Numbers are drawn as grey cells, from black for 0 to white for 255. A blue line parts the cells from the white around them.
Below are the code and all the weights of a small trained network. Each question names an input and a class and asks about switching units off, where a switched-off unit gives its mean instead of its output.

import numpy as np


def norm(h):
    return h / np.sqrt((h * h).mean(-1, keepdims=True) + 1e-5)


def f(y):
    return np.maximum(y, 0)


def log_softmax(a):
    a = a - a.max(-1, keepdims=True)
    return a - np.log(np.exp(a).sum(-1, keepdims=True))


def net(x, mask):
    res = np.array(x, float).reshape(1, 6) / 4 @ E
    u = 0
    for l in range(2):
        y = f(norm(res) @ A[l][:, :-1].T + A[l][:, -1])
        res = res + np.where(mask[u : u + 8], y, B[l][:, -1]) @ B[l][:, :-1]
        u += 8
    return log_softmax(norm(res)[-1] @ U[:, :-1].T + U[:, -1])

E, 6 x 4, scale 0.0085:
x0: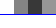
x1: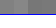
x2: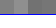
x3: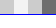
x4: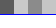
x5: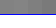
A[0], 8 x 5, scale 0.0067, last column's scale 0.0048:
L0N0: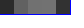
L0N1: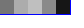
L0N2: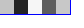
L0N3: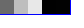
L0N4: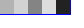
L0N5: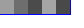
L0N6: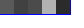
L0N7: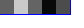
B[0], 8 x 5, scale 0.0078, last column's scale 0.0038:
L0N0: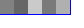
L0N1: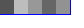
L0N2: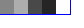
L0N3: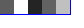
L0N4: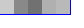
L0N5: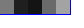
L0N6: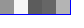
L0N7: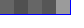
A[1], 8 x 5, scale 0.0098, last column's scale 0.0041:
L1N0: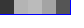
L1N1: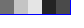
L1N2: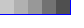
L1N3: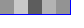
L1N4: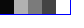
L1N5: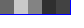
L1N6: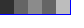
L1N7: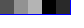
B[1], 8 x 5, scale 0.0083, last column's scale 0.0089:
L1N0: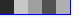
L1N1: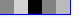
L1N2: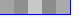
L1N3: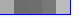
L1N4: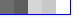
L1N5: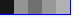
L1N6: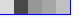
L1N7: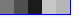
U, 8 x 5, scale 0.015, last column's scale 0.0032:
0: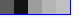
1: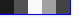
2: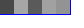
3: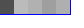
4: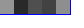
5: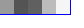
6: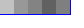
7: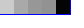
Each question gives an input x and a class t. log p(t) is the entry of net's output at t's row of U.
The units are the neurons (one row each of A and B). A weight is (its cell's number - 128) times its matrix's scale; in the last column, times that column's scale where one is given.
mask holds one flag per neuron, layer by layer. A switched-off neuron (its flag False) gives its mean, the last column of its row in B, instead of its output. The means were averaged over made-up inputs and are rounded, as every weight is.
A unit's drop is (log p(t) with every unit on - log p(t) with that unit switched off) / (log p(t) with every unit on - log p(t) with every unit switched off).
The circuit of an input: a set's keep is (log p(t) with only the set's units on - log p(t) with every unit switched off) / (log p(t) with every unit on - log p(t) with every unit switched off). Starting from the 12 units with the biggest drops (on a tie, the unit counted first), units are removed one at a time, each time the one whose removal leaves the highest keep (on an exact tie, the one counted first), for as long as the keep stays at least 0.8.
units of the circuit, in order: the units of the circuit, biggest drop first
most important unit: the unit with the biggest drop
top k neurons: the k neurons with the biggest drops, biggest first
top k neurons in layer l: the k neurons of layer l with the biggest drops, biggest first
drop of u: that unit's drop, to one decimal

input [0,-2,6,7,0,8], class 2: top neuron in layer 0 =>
L0N3
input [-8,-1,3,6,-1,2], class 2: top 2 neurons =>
L1N1, L1N7
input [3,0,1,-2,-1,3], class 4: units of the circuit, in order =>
L1N4, L1N1, L0N5
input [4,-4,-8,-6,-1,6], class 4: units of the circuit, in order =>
L1N4, L1N7
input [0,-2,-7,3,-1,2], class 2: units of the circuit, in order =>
L1N5, L0N2
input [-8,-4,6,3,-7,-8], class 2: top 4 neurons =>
L1N1, L0N3, L1N7, L0N2
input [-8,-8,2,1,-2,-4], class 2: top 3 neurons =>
L1N1, L1N7, L0N3
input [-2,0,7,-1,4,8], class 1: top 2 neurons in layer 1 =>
L1N4, L1N0
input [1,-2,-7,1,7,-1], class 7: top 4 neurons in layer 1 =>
L1N4, L1N3, L1N5, L1N7
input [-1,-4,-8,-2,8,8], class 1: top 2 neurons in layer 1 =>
L1N1, L1N0
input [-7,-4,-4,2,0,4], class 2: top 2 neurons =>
L1N1, L1N7
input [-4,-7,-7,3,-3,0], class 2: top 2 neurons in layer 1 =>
L1N1, L1N7
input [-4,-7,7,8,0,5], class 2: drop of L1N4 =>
-0.1
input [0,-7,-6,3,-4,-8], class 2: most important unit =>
L1N5
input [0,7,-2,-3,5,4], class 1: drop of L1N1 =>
0.2
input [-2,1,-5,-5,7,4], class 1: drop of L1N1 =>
0.1
